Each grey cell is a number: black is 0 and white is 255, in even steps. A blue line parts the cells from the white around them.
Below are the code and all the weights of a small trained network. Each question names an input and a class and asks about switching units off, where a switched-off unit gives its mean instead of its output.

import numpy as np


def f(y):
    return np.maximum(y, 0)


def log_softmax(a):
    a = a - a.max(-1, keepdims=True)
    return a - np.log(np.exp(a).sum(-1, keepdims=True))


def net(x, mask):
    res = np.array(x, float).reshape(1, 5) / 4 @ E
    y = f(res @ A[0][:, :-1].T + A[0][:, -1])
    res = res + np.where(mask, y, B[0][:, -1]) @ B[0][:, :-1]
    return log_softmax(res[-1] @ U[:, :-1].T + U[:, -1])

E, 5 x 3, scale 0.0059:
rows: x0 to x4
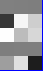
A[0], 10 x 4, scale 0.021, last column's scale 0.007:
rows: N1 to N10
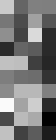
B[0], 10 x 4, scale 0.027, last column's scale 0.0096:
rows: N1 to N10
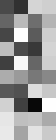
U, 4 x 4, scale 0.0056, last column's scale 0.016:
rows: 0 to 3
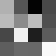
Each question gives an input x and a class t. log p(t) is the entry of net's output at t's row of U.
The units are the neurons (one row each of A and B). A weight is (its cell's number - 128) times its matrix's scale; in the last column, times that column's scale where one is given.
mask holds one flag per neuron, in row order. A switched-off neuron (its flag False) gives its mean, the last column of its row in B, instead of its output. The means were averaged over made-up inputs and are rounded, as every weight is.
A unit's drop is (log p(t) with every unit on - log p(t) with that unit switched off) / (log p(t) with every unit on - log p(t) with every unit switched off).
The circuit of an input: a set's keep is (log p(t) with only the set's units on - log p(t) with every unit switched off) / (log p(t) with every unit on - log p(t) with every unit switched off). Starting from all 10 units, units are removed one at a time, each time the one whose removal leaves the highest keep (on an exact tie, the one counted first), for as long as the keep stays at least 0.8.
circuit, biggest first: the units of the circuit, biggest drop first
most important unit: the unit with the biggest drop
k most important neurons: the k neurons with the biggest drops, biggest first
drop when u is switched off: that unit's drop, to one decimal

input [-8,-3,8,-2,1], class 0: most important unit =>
N8
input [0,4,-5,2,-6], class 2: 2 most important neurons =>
N8, N1
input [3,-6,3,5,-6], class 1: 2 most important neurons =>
N10, N1
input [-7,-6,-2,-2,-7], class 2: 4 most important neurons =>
N3, N2, N7, N9
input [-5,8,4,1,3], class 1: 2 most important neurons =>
N9, N7
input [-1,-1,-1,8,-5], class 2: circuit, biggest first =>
N3, N1
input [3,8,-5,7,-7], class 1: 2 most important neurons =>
N9, N5
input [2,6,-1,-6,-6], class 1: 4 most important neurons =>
N9, N5, N7, N8
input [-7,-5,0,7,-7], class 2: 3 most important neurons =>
N3, N2, N7
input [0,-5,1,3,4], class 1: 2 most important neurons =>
N10, N3
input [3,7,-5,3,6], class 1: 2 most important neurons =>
N9, N8
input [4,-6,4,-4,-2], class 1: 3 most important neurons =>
N10, N1, N4
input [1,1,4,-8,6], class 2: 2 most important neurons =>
N5, N4
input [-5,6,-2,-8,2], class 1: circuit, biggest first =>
N9
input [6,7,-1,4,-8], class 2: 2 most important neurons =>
N3, N10
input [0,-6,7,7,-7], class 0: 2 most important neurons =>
N8, N5
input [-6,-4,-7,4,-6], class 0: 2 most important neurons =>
N4, N5
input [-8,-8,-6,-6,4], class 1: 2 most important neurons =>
N10, N8
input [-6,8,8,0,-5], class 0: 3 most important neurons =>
N8, N10, N1
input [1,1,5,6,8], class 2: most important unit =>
N5
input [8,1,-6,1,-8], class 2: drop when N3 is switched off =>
0.5
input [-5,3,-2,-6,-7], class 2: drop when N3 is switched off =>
0.3
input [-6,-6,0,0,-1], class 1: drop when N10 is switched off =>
0.6
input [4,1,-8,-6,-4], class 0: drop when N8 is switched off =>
0.0
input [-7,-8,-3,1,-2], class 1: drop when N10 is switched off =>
0.7
